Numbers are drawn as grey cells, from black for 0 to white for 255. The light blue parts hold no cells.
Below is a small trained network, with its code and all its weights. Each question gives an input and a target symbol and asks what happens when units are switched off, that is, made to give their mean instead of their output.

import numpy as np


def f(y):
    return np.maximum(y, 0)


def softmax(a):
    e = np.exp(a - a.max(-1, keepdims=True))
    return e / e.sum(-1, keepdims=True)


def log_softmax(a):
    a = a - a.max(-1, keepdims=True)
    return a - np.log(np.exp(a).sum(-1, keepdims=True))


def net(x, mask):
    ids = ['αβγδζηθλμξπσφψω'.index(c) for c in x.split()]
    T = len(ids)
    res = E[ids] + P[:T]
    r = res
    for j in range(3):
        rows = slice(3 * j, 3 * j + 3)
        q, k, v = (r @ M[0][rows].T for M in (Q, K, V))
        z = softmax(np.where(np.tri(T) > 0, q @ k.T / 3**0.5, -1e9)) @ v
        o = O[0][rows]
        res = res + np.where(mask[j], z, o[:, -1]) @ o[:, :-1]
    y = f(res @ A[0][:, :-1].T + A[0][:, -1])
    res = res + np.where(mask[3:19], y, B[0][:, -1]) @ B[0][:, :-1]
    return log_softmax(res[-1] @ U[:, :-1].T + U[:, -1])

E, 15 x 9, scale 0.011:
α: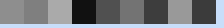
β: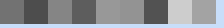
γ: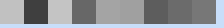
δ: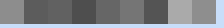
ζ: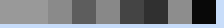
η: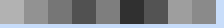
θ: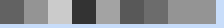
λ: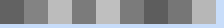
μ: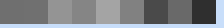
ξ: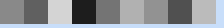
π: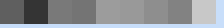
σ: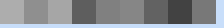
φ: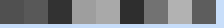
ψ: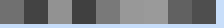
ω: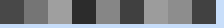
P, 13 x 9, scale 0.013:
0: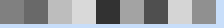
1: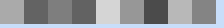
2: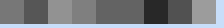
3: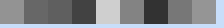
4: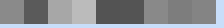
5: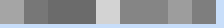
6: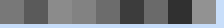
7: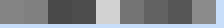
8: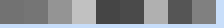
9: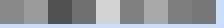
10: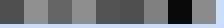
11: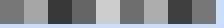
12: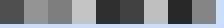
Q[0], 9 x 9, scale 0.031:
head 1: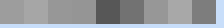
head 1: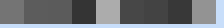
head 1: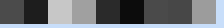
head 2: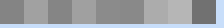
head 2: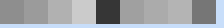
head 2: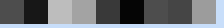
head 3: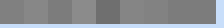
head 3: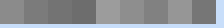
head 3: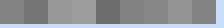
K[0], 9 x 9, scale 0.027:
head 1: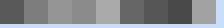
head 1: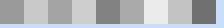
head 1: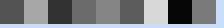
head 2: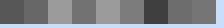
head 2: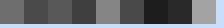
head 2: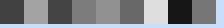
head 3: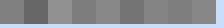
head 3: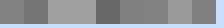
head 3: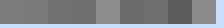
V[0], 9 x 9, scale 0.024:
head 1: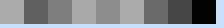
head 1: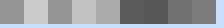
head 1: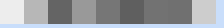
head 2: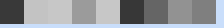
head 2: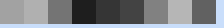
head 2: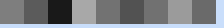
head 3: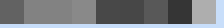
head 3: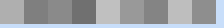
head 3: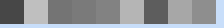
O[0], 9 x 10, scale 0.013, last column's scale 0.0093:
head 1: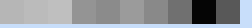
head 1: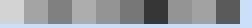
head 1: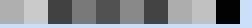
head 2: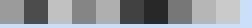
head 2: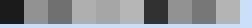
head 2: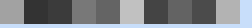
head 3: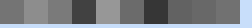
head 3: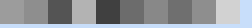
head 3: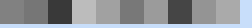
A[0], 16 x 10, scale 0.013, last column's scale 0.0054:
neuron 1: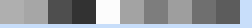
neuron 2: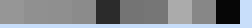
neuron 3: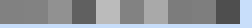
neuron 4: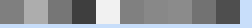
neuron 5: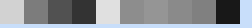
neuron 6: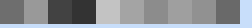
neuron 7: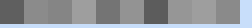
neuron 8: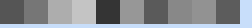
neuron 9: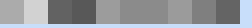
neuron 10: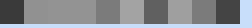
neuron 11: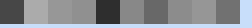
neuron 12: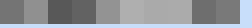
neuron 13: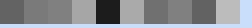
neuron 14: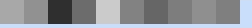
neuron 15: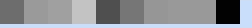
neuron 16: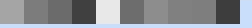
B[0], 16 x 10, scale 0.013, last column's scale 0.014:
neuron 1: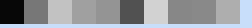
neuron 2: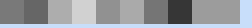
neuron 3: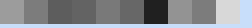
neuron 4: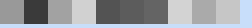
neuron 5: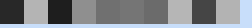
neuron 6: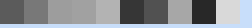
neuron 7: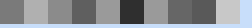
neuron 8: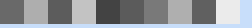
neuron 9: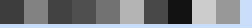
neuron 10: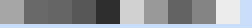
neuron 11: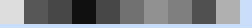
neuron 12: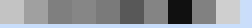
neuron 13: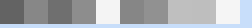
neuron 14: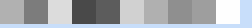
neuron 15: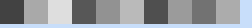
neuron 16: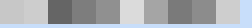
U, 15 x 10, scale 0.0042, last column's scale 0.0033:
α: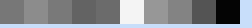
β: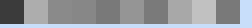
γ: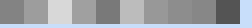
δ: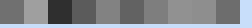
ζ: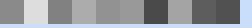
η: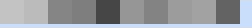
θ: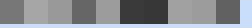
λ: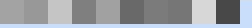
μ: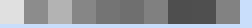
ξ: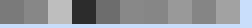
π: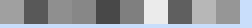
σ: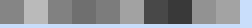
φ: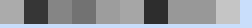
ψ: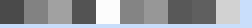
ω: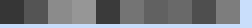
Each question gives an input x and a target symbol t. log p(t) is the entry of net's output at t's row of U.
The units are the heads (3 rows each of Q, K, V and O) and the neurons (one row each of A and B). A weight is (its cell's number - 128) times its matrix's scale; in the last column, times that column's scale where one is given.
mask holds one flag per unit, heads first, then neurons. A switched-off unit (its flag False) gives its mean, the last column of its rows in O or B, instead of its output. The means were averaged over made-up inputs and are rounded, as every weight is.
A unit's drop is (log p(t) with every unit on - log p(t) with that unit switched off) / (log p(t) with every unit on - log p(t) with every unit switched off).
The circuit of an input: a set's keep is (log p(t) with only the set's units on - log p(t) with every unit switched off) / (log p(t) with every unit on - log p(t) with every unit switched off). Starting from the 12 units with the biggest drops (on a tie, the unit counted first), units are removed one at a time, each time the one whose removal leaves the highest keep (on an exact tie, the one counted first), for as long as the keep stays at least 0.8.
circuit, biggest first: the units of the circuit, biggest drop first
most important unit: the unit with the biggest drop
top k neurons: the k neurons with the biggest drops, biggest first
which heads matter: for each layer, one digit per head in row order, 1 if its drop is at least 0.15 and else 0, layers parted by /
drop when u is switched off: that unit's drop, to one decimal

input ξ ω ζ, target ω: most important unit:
head 2
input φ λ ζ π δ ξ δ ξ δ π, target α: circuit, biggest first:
(head 2; neuron 5; neuron 14; neuron 16)
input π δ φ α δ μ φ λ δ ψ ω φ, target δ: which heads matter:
010
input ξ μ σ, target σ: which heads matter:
110
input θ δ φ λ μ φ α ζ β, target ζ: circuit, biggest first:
(head 1; head 2)
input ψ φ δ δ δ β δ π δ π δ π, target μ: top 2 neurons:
(neuron 12; neuron 3)
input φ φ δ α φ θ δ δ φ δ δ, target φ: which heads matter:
010
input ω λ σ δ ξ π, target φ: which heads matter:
101
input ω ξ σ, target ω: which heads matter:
110
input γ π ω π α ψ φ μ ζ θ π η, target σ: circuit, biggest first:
(neuron 9; head 2; head 1)
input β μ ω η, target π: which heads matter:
001
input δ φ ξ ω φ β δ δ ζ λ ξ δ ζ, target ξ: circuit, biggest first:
(head 2; neuron 15; neuron 11)
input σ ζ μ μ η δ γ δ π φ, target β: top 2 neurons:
(neuron 1; neuron 9)
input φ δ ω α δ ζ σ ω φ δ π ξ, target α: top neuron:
(neuron 5)
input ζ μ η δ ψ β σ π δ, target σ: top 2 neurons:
(neuron 9; neuron 2)
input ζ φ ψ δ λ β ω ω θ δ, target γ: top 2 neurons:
(neuron 1; neuron 14)
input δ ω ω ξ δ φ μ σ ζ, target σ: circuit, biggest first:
(head 1; neuron 9; head 2)
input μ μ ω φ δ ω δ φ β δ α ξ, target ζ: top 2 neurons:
(neuron 5; neuron 16)
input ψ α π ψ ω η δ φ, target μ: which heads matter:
110
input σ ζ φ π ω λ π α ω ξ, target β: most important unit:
head 1
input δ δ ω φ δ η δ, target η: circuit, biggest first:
(head 1; neuron 14)
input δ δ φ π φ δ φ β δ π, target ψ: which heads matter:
010
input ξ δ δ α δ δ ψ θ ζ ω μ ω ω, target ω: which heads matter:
010
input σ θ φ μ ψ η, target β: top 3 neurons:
(neuron 1; neuron 9; neuron 5)
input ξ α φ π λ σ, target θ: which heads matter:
110
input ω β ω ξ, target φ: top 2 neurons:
(neuron 3; neuron 4)
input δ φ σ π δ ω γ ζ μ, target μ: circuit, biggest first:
(head 1)
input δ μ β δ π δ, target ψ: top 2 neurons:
(neuron 6; neuron 13)
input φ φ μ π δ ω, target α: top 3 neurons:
(neuron 5; neuron 16; neuron 14)
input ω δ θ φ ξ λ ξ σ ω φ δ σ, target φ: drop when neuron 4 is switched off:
0.2
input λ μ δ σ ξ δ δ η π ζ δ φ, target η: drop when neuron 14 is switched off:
0.2
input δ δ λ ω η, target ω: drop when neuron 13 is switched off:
0.1
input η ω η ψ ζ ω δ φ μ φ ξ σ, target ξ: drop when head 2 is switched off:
0.2
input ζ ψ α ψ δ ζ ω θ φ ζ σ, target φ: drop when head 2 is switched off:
1.1
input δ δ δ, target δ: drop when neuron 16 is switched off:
0.0
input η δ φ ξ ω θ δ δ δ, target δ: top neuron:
(neuron 13)
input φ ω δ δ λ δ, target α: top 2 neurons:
(neuron 5; neuron 14)
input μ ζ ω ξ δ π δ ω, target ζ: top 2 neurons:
(neuron 5; neuron 16)
